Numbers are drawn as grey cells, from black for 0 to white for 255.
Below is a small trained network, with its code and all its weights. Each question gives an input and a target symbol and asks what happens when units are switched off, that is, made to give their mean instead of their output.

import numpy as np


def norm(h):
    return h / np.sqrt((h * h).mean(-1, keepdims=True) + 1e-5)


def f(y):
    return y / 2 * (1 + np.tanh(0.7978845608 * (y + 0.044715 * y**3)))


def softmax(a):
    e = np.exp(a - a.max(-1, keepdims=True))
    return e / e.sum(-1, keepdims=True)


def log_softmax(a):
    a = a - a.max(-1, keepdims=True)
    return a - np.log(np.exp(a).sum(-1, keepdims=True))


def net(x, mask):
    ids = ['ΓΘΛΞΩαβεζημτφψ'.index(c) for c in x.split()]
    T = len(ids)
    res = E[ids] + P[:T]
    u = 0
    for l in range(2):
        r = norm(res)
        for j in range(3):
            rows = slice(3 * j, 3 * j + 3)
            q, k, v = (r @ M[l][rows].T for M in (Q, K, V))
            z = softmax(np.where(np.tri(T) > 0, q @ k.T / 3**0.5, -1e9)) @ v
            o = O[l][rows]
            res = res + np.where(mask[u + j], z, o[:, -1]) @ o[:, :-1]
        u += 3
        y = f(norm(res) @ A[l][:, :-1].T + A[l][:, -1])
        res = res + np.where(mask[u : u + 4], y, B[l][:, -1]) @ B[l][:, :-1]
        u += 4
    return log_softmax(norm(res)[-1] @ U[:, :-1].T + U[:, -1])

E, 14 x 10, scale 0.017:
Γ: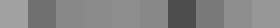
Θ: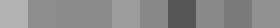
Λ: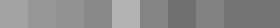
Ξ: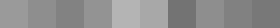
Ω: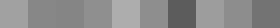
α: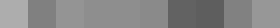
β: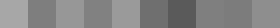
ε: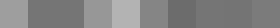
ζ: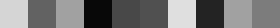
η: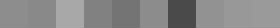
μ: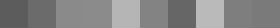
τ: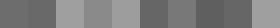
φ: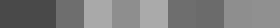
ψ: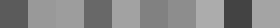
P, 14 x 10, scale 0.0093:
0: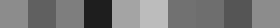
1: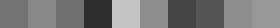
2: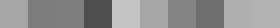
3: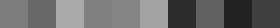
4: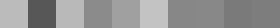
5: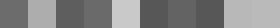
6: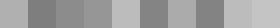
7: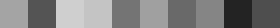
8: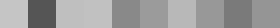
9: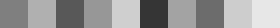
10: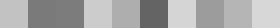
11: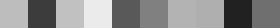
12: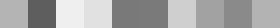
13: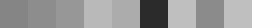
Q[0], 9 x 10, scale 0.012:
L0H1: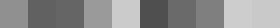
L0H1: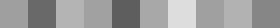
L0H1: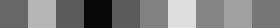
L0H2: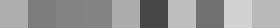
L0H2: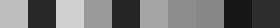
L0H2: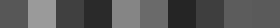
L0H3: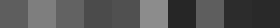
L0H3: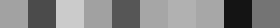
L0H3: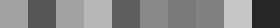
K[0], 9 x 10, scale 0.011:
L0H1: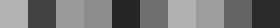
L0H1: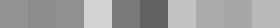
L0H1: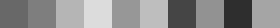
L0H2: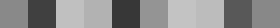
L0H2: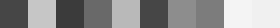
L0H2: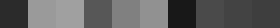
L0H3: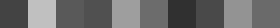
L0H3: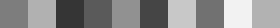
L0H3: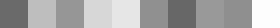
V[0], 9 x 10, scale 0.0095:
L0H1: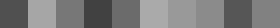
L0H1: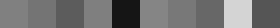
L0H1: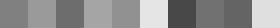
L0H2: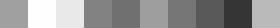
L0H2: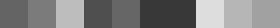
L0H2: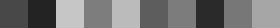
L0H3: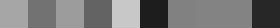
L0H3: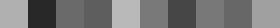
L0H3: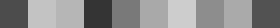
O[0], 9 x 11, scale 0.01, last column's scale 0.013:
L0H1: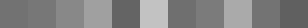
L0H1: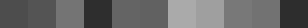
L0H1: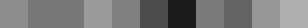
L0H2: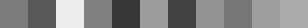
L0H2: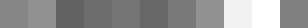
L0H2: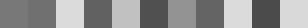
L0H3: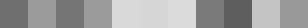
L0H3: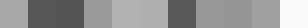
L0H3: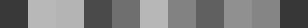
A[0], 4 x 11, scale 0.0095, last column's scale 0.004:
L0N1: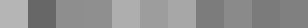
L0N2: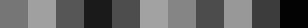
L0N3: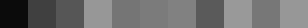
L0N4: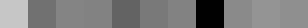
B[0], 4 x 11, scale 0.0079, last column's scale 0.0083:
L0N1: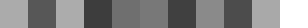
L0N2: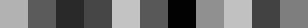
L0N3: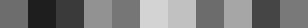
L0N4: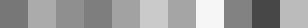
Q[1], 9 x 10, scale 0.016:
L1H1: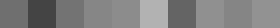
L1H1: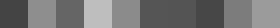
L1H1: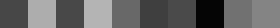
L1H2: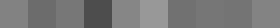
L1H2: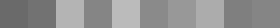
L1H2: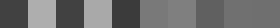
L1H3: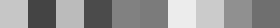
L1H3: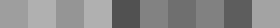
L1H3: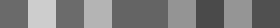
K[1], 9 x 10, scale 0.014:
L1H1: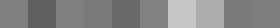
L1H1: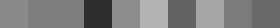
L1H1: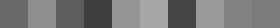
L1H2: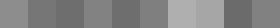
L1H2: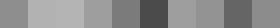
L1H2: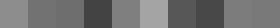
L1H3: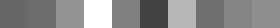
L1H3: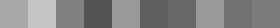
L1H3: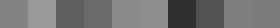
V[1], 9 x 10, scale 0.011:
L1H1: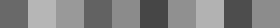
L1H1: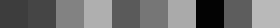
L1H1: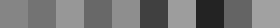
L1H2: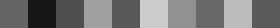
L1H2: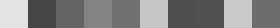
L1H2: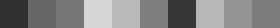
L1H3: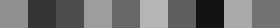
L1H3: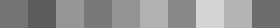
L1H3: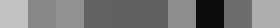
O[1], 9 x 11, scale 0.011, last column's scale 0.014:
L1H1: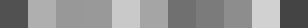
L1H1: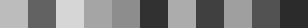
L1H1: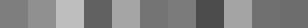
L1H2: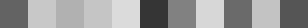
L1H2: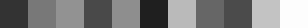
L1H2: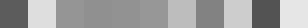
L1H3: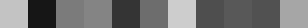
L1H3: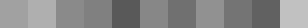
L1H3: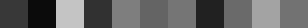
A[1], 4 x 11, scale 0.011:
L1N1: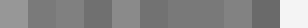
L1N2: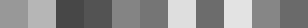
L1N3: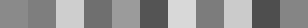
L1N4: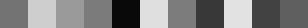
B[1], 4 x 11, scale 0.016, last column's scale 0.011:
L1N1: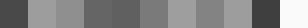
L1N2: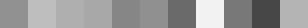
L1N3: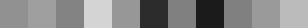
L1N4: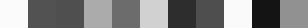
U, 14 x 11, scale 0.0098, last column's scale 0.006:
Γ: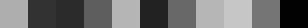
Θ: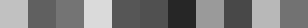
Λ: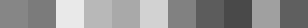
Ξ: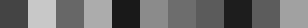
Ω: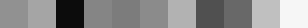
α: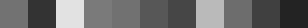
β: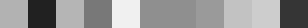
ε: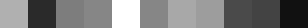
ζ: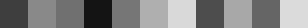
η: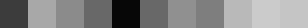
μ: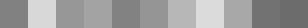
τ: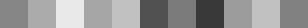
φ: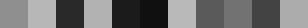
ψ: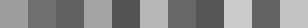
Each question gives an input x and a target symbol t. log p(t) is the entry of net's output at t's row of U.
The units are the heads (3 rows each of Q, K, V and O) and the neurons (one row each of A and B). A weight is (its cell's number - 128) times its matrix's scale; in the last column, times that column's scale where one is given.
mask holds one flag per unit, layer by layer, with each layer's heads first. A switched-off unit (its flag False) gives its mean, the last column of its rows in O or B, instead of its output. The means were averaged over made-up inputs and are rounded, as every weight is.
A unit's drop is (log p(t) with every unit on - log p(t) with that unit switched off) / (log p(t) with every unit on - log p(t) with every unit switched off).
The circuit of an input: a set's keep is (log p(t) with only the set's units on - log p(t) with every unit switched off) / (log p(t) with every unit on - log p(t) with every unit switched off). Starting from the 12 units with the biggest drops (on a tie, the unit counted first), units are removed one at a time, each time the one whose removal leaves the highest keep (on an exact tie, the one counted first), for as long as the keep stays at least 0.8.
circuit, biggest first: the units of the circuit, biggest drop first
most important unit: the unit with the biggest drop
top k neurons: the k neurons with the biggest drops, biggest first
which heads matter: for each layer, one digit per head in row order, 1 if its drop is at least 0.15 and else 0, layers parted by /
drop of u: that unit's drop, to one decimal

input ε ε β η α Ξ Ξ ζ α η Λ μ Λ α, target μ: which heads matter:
000 / 001
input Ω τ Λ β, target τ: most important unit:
L0H2
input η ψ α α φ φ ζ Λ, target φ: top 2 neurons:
[L1N3; L0N4]
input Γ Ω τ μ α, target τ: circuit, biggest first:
[L0H2; L1N3]
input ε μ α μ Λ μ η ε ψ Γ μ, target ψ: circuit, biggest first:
[L1H2; L0H3; L1N4]
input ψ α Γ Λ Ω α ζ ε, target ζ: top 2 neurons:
[L0N4; L1N2]
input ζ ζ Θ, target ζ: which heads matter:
001 / 010
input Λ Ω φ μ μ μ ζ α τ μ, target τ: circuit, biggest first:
[L1H1; L1N3]
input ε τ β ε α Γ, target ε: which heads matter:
011 / 000
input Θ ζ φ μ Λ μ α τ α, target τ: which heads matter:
100 / 100
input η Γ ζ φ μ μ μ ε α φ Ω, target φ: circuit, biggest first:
[L0H1; L1N3]
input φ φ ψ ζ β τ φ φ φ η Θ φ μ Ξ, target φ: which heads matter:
000 / 000
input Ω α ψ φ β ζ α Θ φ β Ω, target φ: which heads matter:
000 / 000
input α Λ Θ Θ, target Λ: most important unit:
L0H3
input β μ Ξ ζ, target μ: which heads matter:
010 / 000
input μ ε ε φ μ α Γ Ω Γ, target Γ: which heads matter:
001 / 000
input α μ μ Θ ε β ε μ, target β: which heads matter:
011 / 000
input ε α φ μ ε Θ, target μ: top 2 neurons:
[L1N2; L1N3]
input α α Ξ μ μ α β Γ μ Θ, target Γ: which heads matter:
001 / 010
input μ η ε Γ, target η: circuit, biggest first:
[L0H2]
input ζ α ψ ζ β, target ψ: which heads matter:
001 / 000
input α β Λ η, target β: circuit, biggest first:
[L0H3; L0H2]
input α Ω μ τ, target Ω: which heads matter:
010 / 000
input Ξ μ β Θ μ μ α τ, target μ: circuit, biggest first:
[L0H2; L1N2]
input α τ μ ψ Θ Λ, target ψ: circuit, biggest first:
[L1N4; L1H2; L0H3]
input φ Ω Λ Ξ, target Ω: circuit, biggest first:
[L0H2; L1N2]
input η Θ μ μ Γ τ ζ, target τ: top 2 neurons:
[L1N3; L0N1]
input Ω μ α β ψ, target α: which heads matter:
111 / 000
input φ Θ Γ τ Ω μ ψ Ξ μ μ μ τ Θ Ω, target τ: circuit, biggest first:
[L0H2; L1N3]
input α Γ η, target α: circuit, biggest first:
[L0H2]
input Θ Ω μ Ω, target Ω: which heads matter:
010 / 000
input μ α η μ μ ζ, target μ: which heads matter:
000 / 000
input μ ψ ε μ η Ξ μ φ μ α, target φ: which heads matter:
011 / 000
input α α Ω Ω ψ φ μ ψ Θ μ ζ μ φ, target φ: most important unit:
L0H1
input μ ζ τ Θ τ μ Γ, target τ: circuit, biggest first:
[L1N3; L0H2]
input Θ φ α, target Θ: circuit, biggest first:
[L0H2; L0H1]
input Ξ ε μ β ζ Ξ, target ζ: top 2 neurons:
[L0N4; L0N1]
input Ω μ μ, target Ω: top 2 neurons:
[L1N2; L0N4]
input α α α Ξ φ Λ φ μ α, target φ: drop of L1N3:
0.1
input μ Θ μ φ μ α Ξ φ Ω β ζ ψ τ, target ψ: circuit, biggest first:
[L1H2]
